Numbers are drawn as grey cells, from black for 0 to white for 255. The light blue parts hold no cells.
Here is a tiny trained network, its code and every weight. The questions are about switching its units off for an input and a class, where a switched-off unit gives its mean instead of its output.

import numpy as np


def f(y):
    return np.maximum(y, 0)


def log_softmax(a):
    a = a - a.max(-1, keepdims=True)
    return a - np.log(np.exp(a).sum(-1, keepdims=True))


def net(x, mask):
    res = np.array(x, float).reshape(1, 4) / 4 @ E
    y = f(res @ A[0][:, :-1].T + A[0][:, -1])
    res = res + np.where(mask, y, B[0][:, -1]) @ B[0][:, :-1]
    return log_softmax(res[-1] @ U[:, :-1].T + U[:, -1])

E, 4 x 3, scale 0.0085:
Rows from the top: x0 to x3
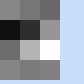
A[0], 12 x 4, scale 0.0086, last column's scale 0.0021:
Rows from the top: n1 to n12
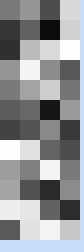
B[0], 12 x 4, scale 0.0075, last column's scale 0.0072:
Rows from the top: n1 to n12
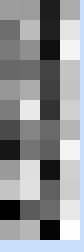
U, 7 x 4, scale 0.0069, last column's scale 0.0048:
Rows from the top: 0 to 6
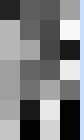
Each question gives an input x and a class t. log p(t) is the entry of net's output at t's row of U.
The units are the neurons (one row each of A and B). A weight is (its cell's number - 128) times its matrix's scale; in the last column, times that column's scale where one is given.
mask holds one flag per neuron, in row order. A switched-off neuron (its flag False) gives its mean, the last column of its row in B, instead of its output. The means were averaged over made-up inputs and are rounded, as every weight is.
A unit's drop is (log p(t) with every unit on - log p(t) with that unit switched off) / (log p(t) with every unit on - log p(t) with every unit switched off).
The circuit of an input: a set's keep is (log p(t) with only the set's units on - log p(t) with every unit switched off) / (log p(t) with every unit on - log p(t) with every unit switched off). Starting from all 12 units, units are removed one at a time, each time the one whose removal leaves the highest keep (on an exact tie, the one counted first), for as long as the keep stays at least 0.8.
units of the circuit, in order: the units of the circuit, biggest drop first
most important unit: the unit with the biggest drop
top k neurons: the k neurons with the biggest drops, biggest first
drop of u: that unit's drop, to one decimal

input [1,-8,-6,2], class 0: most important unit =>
n11
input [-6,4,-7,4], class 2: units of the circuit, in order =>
[n6 n10]
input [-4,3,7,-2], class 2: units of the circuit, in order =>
[n12 n9]
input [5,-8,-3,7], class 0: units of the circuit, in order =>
[n11 n8]
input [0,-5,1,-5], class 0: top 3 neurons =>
[n11 n8 n10]
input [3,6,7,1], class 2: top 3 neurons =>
[n12 n9 n11]
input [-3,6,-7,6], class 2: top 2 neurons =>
[n6 n10]
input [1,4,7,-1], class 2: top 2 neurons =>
[n12 n9]
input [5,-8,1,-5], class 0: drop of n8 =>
0.2
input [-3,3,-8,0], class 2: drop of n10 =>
0.3
